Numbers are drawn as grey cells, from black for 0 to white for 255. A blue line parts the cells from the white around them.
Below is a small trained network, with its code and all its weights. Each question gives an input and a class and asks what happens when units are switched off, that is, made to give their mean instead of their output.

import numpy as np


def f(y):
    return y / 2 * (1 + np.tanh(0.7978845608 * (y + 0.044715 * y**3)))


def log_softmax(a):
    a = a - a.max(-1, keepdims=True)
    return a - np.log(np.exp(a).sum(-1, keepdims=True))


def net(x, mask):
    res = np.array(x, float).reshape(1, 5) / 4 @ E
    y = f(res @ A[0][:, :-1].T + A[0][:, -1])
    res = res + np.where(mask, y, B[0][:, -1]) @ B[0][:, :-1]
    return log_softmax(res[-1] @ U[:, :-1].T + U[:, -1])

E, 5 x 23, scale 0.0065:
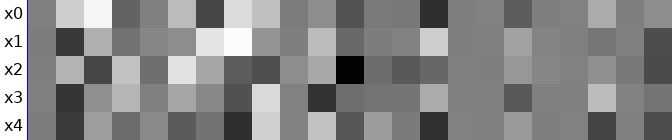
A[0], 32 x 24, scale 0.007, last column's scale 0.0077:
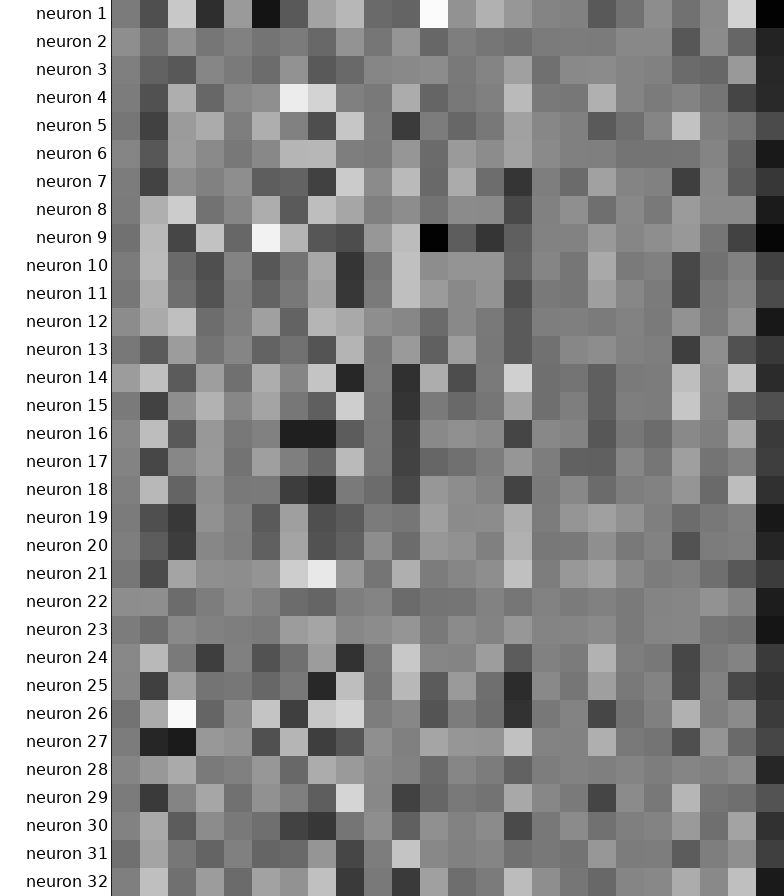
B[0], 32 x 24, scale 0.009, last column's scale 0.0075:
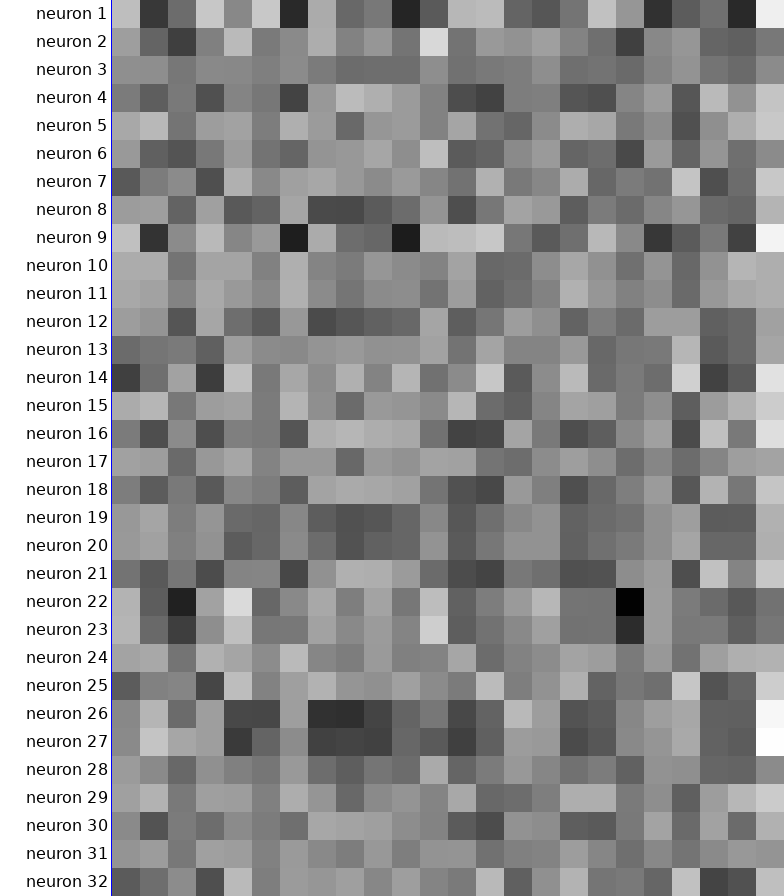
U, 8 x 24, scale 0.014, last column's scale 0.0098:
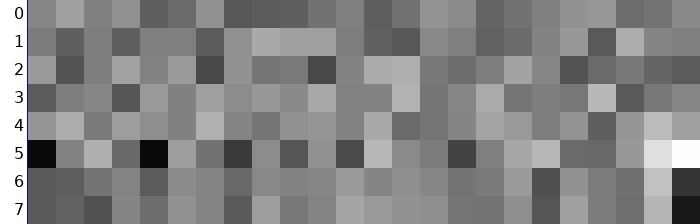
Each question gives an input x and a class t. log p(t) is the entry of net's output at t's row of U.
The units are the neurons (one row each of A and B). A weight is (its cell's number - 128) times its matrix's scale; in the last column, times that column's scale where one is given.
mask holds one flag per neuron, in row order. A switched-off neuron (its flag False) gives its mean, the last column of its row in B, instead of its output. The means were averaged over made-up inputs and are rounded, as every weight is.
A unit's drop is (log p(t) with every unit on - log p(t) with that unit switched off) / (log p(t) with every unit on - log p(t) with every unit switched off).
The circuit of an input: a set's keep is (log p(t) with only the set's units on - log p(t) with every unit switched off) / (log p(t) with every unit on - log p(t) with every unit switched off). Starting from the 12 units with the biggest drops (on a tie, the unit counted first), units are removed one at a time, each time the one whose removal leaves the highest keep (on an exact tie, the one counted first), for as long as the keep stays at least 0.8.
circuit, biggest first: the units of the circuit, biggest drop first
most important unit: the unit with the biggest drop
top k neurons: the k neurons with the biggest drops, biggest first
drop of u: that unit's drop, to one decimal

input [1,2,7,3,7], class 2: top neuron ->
[neuron 9]
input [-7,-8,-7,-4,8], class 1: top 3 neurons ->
[neuron 16; neuron 18; neuron 30]
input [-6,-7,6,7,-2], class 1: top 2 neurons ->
[neuron 16; neuron 18]
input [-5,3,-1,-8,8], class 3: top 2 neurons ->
[neuron 25; neuron 7]
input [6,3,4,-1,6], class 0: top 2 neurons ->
[neuron 26; neuron 14]
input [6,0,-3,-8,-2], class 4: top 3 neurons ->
[neuron 24; neuron 10; neuron 11]
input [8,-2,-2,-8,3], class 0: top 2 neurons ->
[neuron 26; neuron 8]
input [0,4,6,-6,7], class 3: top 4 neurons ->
[neuron 25; neuron 1; neuron 7; neuron 13]
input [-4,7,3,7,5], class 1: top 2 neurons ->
[neuron 4; neuron 21]
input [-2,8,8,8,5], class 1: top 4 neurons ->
[neuron 4; neuron 21; neuron 1; neuron 6]
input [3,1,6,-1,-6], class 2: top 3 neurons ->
[neuron 9; neuron 25; neuron 7]
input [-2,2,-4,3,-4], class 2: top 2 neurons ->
[neuron 1; neuron 25]
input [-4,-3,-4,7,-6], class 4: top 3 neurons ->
[neuron 15; neuron 5; neuron 29]
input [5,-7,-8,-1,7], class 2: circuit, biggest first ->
[neuron 1]
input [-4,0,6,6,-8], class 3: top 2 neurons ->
[neuron 14; neuron 32]
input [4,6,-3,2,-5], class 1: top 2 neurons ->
[neuron 21; neuron 4]
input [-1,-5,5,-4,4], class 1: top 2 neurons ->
[neuron 1; neuron 16]
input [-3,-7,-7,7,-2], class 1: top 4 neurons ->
[neuron 16; neuron 18; neuron 9; neuron 30]
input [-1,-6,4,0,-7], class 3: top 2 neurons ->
[neuron 14; neuron 32]
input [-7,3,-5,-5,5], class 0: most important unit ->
neuron 27
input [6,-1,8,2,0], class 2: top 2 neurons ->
[neuron 9; neuron 27]
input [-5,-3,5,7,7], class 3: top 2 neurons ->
[neuron 25; neuron 7]
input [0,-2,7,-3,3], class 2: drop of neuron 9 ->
0.4
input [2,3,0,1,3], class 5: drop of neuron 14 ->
0.2
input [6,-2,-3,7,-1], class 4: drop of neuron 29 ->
0.4
